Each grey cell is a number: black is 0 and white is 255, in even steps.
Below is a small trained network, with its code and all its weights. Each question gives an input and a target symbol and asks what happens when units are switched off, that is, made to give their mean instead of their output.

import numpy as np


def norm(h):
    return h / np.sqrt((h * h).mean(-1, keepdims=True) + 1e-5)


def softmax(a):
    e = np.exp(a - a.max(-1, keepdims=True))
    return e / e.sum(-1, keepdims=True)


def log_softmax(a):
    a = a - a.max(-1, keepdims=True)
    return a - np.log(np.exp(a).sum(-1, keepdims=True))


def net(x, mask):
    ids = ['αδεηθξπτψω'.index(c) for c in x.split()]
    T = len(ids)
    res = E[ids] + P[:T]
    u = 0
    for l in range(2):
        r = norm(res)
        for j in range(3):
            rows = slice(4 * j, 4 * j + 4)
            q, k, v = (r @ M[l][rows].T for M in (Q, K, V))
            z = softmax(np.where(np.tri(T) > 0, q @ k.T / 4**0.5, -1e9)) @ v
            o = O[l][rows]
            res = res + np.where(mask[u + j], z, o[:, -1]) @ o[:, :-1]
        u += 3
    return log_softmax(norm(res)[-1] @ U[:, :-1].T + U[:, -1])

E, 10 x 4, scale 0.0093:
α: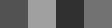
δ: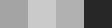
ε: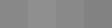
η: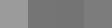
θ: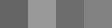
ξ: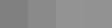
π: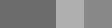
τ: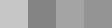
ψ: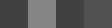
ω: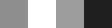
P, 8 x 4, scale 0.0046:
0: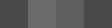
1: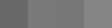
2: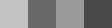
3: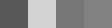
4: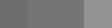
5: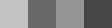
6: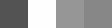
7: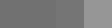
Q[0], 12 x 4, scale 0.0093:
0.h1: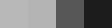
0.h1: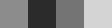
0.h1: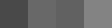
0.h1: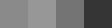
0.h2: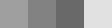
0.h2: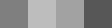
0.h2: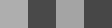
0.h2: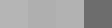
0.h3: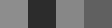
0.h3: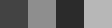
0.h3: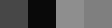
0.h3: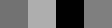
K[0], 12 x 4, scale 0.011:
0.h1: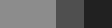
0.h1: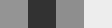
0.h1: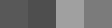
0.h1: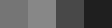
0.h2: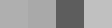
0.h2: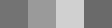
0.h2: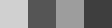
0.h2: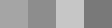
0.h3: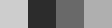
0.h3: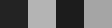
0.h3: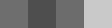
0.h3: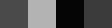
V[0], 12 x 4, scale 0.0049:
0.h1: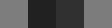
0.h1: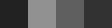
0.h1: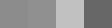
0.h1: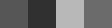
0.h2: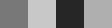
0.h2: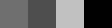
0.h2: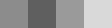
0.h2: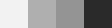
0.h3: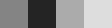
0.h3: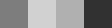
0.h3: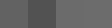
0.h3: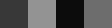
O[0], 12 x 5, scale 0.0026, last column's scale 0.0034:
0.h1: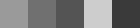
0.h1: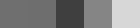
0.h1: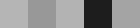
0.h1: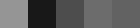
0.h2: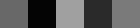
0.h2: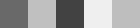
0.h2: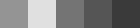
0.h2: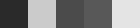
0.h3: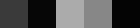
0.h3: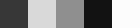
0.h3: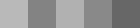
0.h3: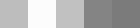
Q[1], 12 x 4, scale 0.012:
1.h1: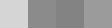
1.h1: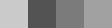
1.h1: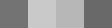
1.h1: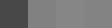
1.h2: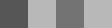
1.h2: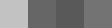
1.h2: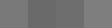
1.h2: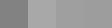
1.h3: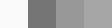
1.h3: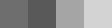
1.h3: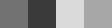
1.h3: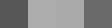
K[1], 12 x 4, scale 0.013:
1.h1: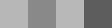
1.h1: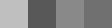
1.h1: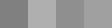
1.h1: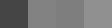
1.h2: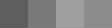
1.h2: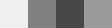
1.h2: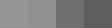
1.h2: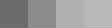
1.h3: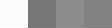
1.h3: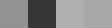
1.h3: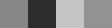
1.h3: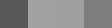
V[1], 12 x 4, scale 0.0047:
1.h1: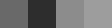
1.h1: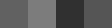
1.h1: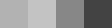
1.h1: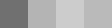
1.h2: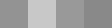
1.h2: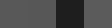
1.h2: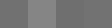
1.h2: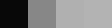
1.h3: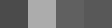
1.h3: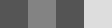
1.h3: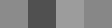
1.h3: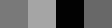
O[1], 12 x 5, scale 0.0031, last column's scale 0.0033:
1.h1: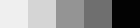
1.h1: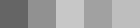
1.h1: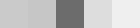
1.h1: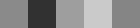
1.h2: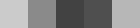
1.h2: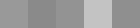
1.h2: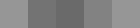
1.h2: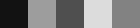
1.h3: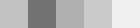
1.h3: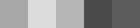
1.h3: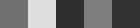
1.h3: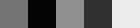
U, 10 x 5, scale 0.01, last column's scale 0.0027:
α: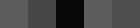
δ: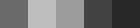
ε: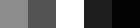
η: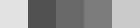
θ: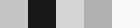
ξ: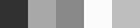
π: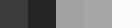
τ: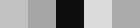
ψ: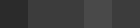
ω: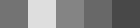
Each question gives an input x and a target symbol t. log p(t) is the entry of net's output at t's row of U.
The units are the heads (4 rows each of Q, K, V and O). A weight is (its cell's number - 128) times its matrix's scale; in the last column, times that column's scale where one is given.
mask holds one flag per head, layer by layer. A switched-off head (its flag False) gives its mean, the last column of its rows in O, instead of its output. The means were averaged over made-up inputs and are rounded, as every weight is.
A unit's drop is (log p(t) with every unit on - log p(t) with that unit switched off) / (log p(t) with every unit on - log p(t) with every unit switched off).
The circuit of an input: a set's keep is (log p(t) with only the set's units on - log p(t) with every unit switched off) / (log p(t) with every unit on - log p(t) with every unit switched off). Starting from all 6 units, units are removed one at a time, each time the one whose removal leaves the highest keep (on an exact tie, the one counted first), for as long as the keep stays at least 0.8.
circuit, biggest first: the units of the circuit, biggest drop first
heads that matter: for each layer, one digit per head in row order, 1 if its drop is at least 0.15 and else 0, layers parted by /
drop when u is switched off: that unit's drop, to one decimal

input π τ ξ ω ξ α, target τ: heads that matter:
111 / 000
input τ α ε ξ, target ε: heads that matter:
011 / 001
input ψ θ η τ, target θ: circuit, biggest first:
(0.h3 0.h2 1.h3)
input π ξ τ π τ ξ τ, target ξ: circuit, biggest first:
(0.h3 1.h2)
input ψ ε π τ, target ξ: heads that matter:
011 / 010
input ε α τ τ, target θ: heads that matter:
001 / 101
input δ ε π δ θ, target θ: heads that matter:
011 / 000
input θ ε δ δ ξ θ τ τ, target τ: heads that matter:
101 / 001
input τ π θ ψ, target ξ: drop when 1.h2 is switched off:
0.8
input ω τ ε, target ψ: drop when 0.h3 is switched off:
0.8
